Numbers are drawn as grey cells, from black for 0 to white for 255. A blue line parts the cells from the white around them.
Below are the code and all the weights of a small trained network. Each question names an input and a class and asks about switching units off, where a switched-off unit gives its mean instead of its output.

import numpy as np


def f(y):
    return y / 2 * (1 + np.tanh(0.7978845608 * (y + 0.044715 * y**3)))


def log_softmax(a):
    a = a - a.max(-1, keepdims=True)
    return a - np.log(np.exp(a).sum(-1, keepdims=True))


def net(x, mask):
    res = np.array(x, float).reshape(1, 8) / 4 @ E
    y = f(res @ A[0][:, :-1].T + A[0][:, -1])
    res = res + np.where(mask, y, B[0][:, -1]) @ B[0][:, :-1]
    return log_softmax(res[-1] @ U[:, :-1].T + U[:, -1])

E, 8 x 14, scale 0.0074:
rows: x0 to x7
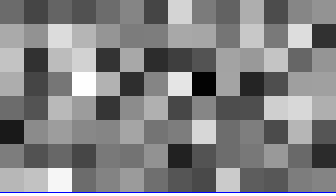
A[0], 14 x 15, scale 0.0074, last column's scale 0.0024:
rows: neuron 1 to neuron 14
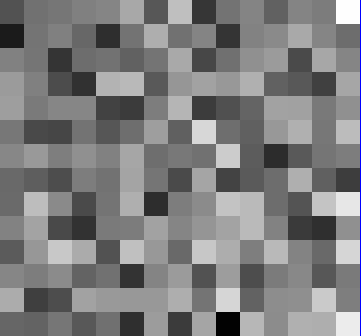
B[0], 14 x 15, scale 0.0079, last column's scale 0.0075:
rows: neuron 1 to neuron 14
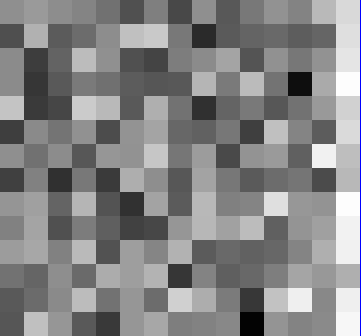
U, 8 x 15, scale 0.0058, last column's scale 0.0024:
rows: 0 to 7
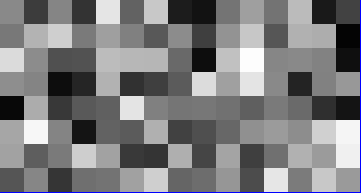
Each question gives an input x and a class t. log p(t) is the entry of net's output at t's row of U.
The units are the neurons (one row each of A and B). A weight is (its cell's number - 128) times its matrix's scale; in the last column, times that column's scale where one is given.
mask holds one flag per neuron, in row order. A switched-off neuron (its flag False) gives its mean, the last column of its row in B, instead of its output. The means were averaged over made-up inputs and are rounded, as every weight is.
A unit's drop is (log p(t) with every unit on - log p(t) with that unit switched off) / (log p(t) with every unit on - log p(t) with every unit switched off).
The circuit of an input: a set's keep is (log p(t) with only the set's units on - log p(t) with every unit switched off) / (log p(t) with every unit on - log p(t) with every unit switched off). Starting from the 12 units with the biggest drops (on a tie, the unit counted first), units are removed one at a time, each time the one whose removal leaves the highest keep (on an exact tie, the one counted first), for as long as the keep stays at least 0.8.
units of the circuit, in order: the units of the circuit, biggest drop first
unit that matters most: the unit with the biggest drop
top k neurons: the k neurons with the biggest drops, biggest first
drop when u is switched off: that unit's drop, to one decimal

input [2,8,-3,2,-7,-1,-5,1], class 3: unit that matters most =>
neuron 4
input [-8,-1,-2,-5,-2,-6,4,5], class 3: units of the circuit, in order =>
neuron 10; neuron 14
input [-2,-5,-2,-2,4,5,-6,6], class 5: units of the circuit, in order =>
neuron 13; neuron 3
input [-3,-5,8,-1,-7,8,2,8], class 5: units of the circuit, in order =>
neuron 7; neuron 13
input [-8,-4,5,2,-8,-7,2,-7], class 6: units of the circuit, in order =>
neuron 13; neuron 3
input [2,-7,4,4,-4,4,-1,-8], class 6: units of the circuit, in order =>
neuron 3; neuron 13
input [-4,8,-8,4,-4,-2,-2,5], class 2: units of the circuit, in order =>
neuron 14; neuron 13; neuron 3
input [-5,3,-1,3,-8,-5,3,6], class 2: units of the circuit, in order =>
neuron 14; neuron 3
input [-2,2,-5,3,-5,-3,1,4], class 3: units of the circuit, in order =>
neuron 14; neuron 11; neuron 13
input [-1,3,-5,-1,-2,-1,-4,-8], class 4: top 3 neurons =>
neuron 14; neuron 9; neuron 6
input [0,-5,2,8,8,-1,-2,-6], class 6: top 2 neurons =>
neuron 5; neuron 3
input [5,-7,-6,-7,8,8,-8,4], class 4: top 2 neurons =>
neuron 2; neuron 8
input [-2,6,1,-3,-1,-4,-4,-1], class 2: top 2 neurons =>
neuron 13; neuron 14
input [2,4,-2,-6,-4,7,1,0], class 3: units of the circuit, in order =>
neuron 4
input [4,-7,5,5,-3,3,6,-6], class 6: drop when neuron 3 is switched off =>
0.4
